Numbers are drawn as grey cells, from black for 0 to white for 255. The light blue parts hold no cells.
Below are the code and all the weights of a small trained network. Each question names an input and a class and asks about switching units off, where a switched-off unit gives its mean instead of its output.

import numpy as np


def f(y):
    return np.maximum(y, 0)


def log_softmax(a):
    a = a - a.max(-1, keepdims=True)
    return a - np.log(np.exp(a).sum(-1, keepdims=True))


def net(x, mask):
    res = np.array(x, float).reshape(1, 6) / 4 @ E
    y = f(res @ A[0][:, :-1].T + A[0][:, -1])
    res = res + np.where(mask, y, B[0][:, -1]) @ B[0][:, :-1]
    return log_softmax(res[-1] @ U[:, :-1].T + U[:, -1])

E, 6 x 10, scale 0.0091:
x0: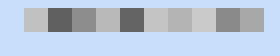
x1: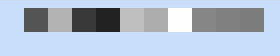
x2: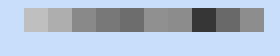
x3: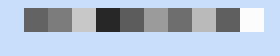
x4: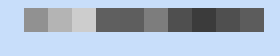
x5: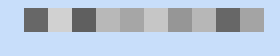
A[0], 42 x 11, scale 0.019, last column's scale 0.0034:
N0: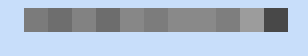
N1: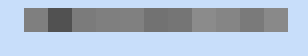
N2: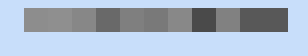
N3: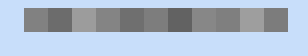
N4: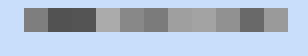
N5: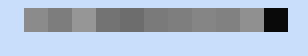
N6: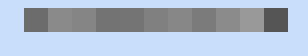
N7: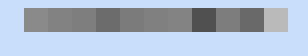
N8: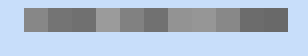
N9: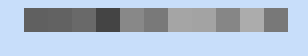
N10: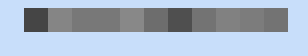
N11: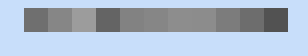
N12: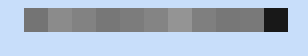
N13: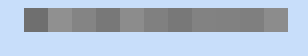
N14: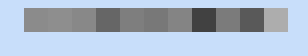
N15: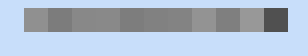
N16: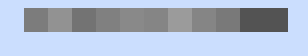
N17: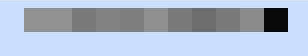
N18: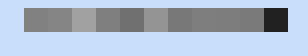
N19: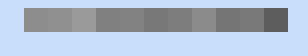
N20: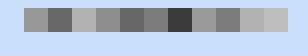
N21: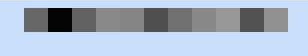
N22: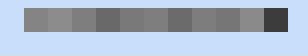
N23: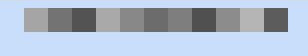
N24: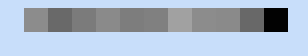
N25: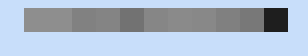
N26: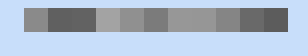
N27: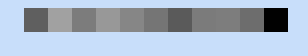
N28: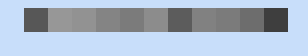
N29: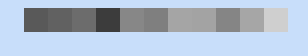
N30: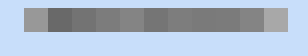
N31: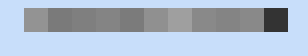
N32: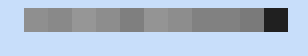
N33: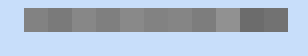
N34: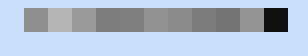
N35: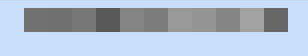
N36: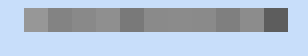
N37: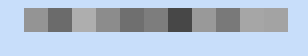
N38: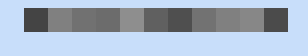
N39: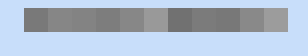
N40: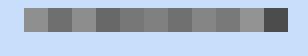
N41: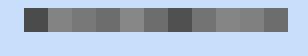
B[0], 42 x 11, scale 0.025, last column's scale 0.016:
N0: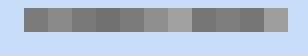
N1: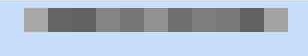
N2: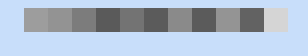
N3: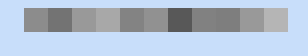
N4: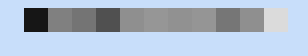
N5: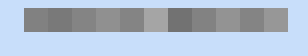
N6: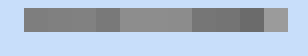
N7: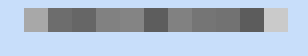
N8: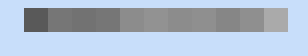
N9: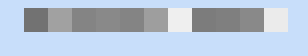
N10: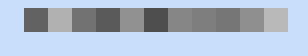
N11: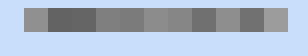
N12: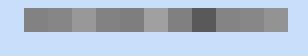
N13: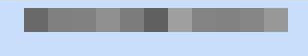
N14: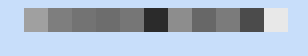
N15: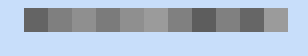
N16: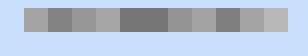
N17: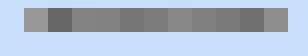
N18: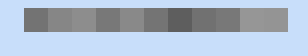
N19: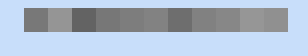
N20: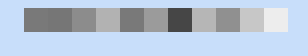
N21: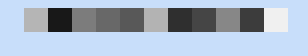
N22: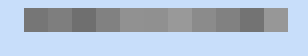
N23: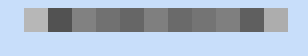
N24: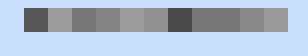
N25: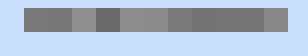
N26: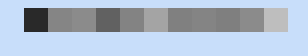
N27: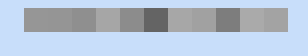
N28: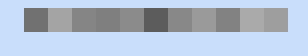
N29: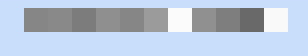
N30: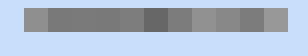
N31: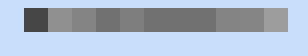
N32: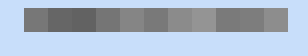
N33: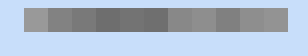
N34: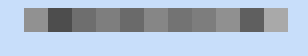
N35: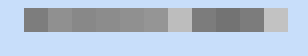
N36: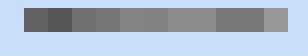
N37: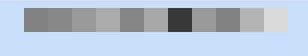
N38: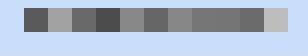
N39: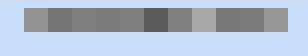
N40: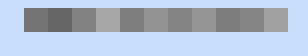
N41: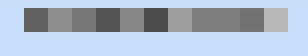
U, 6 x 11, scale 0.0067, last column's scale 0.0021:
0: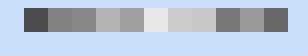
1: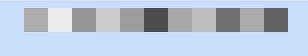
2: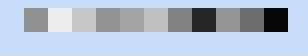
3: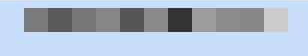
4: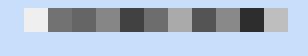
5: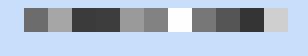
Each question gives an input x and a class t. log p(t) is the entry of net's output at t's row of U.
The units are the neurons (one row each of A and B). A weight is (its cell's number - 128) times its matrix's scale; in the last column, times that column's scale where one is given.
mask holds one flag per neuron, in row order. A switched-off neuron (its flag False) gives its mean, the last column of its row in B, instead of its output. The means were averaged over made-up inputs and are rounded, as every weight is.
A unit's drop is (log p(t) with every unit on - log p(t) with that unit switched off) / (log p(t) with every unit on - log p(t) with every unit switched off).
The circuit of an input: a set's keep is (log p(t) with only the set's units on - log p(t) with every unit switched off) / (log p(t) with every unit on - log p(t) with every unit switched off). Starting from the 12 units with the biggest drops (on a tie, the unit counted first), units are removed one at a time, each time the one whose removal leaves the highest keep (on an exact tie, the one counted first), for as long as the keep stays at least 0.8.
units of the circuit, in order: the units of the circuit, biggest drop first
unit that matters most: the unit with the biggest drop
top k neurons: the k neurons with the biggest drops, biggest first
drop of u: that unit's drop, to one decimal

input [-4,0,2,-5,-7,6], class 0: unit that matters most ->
N14
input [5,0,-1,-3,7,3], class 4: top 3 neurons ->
[N20; N4; N37]
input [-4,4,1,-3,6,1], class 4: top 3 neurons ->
[N4; N9; N29]
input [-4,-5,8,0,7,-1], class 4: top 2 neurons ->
[N14; N2]
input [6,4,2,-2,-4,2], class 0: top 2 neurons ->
[N14; N2]
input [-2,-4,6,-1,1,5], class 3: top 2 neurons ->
[N29; N9]
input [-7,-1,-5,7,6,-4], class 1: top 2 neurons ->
[N20; N37]
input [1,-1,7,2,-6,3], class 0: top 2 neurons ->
[N14; N2]
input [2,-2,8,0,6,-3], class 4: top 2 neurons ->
[N14; N2]
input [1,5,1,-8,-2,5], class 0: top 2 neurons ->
[N16; N14]
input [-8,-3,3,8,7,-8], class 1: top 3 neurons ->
[N21; N10; N28]
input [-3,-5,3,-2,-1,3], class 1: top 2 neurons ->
[N21; N27]
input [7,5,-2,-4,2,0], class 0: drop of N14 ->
0.2
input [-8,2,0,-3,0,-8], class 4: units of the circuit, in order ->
[N21]
